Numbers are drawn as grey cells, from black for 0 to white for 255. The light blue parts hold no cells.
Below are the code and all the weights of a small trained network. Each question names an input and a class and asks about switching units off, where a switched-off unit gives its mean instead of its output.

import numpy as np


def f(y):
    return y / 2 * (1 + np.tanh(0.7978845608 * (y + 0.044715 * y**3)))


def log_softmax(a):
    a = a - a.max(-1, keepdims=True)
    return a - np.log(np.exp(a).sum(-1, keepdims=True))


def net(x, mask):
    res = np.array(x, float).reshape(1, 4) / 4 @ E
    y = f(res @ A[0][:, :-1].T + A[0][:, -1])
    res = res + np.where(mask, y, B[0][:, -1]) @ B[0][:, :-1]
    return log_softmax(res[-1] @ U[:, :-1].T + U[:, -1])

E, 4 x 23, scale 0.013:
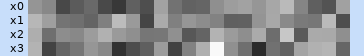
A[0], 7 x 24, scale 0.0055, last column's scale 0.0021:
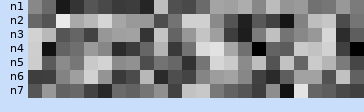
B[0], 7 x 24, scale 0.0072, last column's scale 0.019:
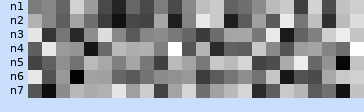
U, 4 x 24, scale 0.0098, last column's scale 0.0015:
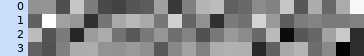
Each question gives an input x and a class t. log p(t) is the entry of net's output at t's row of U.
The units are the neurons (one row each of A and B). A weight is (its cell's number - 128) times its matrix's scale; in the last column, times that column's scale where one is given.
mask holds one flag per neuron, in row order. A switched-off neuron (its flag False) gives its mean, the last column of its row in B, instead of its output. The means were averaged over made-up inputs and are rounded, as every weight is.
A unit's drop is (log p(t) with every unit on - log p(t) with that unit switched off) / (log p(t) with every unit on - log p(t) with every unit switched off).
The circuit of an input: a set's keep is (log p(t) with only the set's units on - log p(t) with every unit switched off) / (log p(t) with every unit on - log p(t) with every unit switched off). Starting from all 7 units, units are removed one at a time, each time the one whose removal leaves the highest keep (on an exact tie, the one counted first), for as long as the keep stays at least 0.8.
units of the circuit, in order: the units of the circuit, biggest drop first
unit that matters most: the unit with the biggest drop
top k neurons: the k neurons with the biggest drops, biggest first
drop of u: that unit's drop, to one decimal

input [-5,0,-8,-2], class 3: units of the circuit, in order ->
n7
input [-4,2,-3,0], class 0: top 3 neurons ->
n2; n5; n6
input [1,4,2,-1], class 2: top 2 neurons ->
n4; n2
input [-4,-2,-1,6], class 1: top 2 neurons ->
n4; n1
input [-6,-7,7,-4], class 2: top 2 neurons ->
n6; n7
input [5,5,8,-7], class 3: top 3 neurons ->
n4; n5; n2
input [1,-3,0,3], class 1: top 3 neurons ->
n3; n4; n2
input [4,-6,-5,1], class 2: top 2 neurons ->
n6; n2
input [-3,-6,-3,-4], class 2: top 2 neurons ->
n4; n6
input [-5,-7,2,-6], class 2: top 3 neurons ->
n4; n6; n1
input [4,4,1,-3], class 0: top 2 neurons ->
n4; n6
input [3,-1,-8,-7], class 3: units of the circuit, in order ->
n4; n7
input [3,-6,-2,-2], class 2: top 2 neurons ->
n4; n2
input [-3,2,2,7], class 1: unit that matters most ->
n4
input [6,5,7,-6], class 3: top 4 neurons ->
n4; n2; n5; n6
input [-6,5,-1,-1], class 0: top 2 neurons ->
n2; n6
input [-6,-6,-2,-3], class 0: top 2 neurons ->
n2; n3
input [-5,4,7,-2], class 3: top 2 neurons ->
n5; n1
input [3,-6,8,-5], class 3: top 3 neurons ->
n4; n5; n3
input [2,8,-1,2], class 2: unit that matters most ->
n3
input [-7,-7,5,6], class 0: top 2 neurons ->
n2; n3
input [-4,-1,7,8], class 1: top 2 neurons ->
n4; n7
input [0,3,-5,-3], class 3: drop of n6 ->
0.2
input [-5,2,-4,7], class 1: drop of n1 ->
0.2
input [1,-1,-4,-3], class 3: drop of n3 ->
0.1
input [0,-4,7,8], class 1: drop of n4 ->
1.7
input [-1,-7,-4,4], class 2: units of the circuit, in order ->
n6
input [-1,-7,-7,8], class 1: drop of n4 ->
2.2
